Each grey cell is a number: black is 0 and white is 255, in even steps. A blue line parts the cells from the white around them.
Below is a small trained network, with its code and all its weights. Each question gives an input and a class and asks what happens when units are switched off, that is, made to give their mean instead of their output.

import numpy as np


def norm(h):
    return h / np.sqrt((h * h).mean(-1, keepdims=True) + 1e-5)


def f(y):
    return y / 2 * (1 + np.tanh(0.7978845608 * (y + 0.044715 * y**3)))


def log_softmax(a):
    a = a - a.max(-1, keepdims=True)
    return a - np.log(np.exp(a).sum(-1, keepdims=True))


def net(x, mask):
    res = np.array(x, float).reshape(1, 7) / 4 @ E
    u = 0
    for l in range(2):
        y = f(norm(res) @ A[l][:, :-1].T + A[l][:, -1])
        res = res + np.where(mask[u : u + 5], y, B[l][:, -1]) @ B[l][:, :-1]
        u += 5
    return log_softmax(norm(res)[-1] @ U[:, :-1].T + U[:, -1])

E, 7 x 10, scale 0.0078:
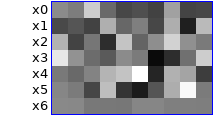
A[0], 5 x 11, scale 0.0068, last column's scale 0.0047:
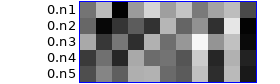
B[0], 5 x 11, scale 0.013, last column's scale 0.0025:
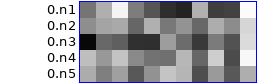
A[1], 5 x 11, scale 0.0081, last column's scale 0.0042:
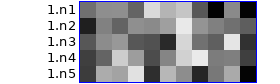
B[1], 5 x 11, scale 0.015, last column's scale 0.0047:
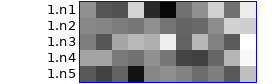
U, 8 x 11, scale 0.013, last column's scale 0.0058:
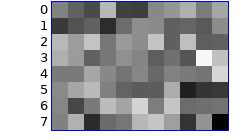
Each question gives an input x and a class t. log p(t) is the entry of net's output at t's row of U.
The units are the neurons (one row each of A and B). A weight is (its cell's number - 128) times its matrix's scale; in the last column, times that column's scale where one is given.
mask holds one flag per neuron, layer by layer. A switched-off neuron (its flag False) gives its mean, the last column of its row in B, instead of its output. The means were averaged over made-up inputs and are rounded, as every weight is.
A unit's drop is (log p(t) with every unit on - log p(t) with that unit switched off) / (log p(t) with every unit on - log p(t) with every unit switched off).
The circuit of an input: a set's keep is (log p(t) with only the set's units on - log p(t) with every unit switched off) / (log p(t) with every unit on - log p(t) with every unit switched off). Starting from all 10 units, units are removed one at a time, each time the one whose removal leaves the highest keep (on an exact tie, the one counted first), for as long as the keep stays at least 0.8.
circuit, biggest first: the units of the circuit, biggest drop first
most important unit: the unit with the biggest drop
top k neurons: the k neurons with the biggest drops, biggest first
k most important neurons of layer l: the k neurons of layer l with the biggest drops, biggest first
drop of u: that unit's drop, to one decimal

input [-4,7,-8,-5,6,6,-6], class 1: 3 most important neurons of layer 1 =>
1.n5; 1.n1; 1.n3
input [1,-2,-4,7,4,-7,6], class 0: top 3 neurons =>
1.n1; 0.n1; 1.n4
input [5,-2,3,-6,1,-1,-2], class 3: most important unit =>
1.n4
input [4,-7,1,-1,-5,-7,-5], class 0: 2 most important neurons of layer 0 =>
0.n1; 0.n4
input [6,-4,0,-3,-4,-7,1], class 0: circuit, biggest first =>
1.n1; 0.n1
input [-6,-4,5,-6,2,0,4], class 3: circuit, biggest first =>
1.n4; 1.n2
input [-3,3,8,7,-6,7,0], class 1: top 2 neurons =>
0.n3; 1.n1
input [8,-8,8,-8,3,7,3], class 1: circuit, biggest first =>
1.n1; 0.n3
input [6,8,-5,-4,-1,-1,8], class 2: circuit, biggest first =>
0.n4; 0.n5
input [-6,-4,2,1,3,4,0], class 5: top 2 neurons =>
0.n1; 1.n1
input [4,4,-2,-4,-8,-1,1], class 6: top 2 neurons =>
1.n3; 0.n1
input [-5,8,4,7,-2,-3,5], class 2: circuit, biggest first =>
0.n2; 0.n4; 0.n5
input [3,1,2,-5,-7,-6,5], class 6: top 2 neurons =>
1.n3; 0.n5
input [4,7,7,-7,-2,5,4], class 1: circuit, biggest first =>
0.n3
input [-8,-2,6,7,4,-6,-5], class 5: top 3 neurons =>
0.n1; 1.n2; 1.n4
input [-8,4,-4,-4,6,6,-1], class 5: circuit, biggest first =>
0.n1; 1.n1
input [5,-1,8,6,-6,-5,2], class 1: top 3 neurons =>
0.n3; 0.n1; 1.n4
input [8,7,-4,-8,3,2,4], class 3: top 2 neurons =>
1.n4; 0.n1
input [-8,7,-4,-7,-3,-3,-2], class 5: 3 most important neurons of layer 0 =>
0.n1; 0.n4; 0.n3
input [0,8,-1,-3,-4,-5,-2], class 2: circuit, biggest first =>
0.n4
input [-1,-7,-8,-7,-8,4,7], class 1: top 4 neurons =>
1.n5; 0.n4; 1.n1; 0.n2
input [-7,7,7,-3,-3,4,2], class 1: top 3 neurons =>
0.n3; 1.n1; 0.n5
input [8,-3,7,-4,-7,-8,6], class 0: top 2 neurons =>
1.n1; 0.n1
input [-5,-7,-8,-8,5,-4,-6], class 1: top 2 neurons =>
1.n5; 0.n4
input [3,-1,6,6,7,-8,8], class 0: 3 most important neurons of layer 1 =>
1.n1; 1.n3; 1.n4
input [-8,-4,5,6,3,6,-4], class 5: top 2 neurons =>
0.n1; 1.n1
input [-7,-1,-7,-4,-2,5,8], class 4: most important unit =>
0.n1
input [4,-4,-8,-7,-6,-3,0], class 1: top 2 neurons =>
1.n5; 0.n1
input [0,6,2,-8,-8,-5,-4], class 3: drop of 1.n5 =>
0.0
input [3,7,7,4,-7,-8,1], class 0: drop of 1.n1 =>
1.2
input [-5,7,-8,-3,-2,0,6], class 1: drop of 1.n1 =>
0.1
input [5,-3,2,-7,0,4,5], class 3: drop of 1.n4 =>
0.6
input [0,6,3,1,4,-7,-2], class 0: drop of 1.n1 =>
1.1
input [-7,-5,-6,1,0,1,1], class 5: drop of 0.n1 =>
1.1
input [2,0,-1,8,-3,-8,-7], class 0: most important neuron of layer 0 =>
0.n1
